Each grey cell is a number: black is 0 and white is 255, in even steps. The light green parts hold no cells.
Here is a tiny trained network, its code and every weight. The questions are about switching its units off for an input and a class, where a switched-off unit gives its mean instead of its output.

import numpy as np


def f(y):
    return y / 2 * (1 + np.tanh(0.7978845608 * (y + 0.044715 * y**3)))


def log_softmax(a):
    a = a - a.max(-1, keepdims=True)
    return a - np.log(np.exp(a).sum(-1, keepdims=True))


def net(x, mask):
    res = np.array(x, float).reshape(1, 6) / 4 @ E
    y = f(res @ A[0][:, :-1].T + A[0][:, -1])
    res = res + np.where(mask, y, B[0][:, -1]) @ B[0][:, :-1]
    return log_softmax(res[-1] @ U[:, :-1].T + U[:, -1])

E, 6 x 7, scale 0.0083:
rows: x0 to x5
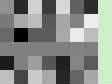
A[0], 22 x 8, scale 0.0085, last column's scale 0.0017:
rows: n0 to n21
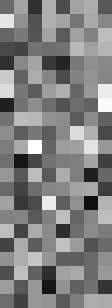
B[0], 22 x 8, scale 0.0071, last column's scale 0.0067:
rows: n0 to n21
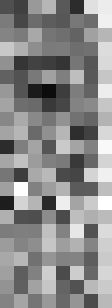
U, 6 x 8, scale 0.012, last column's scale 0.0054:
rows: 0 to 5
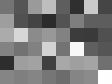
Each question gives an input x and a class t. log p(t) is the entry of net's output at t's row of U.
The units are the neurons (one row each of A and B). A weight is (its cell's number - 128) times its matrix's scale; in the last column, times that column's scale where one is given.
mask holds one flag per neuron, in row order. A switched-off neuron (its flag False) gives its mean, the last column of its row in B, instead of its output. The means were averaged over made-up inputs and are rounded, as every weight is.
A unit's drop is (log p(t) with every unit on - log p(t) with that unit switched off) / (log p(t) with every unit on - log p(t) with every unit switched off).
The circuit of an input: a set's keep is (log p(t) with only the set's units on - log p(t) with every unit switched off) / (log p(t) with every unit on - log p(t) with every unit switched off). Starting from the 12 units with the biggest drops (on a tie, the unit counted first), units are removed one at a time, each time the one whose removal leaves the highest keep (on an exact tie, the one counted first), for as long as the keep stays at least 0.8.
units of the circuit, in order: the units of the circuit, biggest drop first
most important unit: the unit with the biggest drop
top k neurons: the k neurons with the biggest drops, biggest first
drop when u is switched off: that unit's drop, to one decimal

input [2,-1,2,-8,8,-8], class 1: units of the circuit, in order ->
n4
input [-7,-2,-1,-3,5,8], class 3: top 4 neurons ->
n16, n5, n12, n21
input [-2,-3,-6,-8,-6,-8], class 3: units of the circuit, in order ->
n17, n19, n15
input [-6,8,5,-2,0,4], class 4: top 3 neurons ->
n10, n12, n20
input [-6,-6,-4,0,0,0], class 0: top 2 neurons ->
n0, n10
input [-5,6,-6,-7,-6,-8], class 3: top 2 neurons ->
n19, n17
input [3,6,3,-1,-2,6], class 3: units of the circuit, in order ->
n16, n5
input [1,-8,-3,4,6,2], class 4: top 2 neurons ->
n14, n6
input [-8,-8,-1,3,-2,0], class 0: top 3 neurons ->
n0, n10, n2
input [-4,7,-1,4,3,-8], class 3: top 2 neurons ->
n19, n14
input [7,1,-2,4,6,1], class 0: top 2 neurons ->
n12, n20
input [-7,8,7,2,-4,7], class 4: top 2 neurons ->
n10, n12
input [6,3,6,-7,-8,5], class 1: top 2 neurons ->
n6, n0
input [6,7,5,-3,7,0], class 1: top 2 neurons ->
n4, n14
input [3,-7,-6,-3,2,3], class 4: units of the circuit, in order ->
n14
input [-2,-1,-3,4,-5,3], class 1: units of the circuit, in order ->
n6, n1
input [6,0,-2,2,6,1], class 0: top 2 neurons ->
n12, n6
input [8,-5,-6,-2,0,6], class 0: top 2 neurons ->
n12, n20
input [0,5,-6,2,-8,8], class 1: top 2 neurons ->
n6, n1
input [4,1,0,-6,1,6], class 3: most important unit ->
n16
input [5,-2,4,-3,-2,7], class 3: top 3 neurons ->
n16, n5, n0
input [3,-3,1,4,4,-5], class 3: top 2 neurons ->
n19, n6
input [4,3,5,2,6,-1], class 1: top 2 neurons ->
n4, n7
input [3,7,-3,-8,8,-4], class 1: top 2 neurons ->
n4, n14
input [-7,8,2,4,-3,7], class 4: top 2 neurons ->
n10, n12
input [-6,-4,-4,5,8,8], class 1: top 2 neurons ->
n4, n7
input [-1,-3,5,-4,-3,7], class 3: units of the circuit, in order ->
n16
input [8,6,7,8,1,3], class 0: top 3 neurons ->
n12, n20, n14
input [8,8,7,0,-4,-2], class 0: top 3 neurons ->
n20, n12, n14
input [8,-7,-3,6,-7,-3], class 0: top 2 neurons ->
n12, n20
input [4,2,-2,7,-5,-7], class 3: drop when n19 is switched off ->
0.2
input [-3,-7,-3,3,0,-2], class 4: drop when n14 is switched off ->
0.5
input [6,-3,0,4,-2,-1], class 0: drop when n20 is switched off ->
0.1
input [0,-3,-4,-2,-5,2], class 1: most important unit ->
n6
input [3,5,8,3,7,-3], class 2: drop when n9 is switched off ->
0.2
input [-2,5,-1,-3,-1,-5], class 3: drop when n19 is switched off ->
0.6
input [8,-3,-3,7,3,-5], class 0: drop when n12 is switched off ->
0.4
